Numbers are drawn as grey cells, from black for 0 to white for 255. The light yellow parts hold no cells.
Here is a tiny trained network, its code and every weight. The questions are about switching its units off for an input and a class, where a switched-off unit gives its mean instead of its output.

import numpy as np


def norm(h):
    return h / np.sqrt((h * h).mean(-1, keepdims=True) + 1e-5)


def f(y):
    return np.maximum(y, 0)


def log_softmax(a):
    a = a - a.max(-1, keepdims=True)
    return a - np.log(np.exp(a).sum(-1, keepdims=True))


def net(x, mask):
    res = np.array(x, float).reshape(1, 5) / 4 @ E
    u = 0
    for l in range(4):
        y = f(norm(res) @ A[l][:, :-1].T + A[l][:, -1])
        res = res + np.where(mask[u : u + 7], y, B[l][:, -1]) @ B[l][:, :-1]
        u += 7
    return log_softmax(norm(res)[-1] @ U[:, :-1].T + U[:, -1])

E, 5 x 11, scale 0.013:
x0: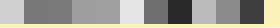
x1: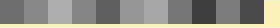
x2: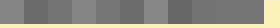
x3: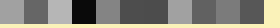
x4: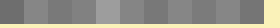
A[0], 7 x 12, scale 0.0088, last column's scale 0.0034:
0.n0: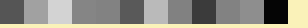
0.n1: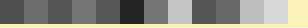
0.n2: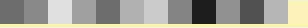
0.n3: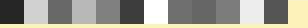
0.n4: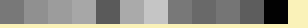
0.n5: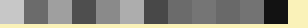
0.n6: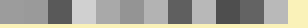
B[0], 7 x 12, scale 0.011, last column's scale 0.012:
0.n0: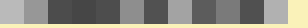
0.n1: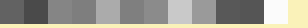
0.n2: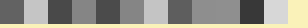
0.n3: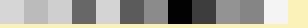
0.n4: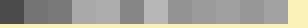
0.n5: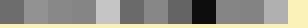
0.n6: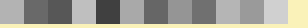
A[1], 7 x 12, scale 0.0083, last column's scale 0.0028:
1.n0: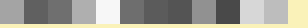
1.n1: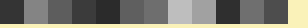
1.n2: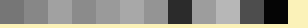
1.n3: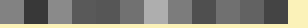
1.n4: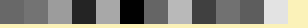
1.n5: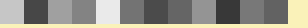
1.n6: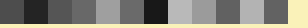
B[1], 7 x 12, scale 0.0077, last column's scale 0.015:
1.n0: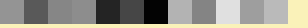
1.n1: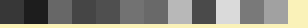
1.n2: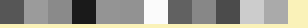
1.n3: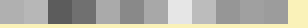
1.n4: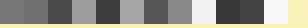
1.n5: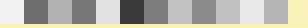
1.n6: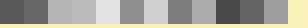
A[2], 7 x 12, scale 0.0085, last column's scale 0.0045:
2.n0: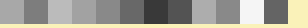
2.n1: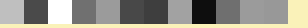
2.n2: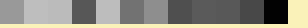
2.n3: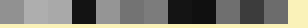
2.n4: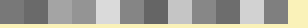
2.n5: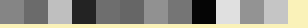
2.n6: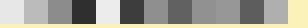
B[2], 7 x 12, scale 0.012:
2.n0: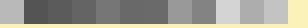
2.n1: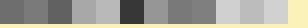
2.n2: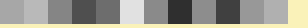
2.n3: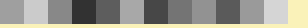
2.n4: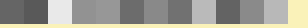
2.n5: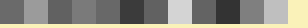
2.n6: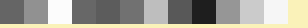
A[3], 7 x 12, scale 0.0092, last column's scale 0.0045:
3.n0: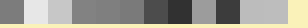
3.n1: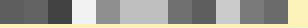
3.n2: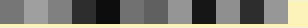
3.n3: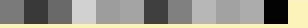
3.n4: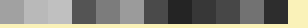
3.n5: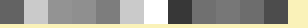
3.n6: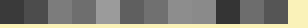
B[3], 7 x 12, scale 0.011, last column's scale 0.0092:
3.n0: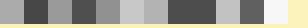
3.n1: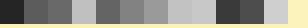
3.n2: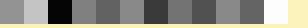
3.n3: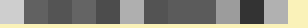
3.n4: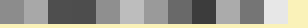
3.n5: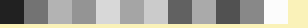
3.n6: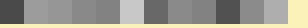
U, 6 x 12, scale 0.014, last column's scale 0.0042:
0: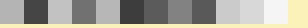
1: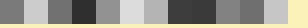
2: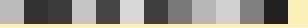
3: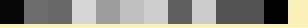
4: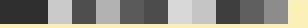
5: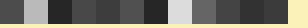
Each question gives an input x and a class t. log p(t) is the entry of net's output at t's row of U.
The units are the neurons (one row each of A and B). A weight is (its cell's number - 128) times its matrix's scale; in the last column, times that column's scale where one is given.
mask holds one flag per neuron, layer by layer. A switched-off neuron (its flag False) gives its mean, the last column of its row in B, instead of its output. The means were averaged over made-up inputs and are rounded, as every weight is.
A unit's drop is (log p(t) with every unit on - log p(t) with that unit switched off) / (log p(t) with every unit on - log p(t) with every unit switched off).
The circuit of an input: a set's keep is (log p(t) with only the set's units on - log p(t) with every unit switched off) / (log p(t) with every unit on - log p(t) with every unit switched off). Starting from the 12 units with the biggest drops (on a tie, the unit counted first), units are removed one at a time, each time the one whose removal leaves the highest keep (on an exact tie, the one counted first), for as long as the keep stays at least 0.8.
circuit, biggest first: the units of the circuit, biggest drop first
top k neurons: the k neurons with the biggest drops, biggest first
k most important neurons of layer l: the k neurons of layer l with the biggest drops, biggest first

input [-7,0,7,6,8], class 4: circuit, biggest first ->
0.n1
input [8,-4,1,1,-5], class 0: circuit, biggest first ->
0.n2; 1.n5
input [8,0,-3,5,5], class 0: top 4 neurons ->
0.n2; 1.n5; 2.n1; 0.n0
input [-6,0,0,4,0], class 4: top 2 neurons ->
0.n1; 0.n2
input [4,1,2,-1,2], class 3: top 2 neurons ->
0.n3; 0.n6
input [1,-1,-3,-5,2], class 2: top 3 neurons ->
0.n6; 1.n5; 2.n6
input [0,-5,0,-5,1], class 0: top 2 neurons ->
0.n3; 1.n4
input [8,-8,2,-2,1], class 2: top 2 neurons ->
0.n3; 0.n6
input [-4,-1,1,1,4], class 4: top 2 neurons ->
0.n1; 1.n4
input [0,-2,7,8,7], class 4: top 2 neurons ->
0.n3; 1.n4
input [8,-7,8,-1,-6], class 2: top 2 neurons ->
0.n3; 0.n6
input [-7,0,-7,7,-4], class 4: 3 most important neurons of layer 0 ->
0.n1; 0.n2; 0.n6
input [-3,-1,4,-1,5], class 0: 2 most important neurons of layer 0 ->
0.n3; 0.n2
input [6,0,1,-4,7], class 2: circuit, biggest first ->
0.n6
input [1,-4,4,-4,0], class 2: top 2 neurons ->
0.n6; 2.n6
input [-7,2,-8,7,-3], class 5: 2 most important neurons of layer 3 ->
3.n2; 3.n5
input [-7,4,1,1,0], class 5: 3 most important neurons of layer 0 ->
0.n1; 0.n0; 0.n5
